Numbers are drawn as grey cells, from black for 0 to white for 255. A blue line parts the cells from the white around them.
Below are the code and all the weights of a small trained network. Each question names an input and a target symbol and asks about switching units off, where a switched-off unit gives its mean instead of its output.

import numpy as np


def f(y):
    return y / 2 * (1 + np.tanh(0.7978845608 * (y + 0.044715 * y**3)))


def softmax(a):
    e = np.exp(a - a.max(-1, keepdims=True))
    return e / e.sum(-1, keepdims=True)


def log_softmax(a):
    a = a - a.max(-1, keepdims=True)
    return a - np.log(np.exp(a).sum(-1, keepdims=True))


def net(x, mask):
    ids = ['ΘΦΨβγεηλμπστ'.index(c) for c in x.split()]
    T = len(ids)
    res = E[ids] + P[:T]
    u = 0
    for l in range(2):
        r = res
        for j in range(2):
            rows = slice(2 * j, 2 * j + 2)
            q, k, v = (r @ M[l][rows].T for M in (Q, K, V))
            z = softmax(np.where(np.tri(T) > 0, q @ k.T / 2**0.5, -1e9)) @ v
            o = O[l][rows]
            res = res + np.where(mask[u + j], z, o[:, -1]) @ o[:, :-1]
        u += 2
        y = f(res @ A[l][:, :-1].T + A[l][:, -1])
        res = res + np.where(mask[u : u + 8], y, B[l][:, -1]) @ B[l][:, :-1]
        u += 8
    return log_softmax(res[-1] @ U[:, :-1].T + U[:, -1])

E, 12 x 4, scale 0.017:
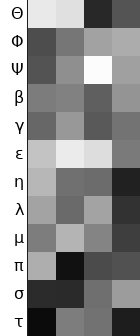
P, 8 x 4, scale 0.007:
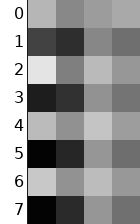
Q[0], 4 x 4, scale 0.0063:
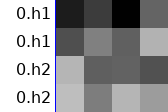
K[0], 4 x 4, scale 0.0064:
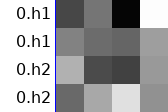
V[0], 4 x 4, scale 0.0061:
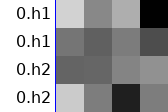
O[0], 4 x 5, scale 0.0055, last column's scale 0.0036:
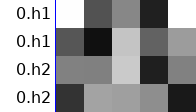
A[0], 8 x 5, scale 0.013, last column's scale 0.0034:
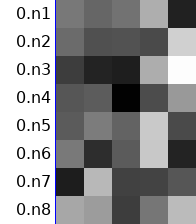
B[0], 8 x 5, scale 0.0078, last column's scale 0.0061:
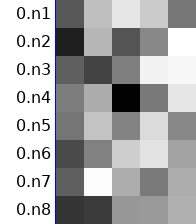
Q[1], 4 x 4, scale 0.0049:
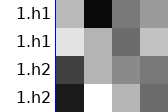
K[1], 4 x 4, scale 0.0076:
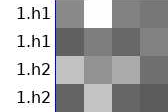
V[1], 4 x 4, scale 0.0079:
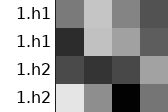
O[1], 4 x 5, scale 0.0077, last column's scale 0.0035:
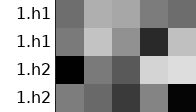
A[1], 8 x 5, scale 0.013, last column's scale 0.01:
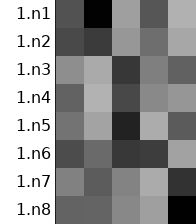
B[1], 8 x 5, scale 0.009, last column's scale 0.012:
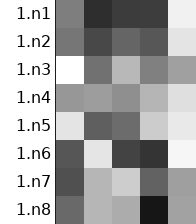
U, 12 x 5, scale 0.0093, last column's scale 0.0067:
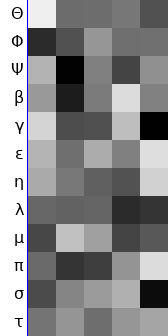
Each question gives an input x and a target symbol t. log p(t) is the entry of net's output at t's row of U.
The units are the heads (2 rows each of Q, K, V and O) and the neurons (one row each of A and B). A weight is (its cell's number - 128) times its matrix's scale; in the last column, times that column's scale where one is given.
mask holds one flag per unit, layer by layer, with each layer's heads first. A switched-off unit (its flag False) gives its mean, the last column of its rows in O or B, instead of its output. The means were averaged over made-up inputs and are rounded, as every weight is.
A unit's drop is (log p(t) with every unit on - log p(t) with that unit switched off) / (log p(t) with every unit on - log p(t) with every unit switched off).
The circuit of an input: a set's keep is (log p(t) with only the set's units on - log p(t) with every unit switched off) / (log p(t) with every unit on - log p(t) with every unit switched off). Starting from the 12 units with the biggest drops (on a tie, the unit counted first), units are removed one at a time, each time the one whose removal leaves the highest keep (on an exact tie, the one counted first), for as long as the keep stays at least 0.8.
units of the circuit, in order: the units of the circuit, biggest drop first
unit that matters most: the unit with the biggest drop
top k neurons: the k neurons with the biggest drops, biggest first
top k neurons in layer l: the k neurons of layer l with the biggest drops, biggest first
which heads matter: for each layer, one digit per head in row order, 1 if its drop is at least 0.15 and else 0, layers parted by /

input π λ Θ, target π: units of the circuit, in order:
0.n8; 1.h2
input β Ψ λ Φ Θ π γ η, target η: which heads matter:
00 / 00
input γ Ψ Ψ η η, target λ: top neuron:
1.n5
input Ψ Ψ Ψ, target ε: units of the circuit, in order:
1.h2; 1.n6
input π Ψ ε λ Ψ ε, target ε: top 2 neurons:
1.n1; 1.n6
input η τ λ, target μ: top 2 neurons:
0.n7; 0.n2
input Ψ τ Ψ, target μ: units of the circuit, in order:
1.h1; 1.n5
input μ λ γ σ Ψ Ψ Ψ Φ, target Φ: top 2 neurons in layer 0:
0.n4; 0.n3
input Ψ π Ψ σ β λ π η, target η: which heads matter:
00 / 10
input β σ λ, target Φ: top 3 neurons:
0.n3; 1.n5; 0.n6
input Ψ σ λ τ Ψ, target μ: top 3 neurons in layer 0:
0.n7; 0.n2; 0.n8
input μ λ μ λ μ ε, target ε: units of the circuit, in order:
1.n6; 1.n1
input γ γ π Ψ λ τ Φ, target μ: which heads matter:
01 / 10
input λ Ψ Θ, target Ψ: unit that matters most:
0.n8
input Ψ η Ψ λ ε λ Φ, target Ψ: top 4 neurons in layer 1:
1.n6; 1.n4; 1.n5; 1.n7
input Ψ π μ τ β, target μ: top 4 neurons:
0.n7; 0.n2; 0.n4; 1.n5
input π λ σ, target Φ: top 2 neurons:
1.n8; 1.n7
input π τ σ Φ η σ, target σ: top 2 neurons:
1.n8; 1.n7
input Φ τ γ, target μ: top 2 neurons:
0.n7; 1.n5
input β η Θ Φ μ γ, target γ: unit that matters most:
1.n5
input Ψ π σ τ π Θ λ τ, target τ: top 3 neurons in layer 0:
0.n4; 0.n7; 0.n3
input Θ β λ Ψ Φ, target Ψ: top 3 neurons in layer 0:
0.n2; 0.n4; 0.n7
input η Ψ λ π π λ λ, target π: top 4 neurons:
0.n3; 0.n7; 1.n8; 1.n3
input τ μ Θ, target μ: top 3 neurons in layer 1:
1.n5; 1.n1; 1.n2
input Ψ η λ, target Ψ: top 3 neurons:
0.n4; 1.n6; 0.n7
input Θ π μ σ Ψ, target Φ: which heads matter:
11 / 01
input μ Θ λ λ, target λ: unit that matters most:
1.n6
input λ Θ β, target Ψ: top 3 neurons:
0.n4; 0.n2; 1.n6
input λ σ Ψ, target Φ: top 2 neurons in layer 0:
0.n3; 0.n2
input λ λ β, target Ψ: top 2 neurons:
0.n4; 1.n6
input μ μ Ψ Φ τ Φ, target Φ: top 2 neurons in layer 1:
1.n5; 1.n6
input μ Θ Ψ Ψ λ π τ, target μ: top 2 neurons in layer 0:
0.n2; 0.n7
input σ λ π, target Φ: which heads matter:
10 / 01
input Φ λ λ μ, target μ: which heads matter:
00 / 00
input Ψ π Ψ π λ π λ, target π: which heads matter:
00 / 01
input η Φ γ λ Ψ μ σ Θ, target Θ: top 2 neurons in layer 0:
0.n4; 0.n3
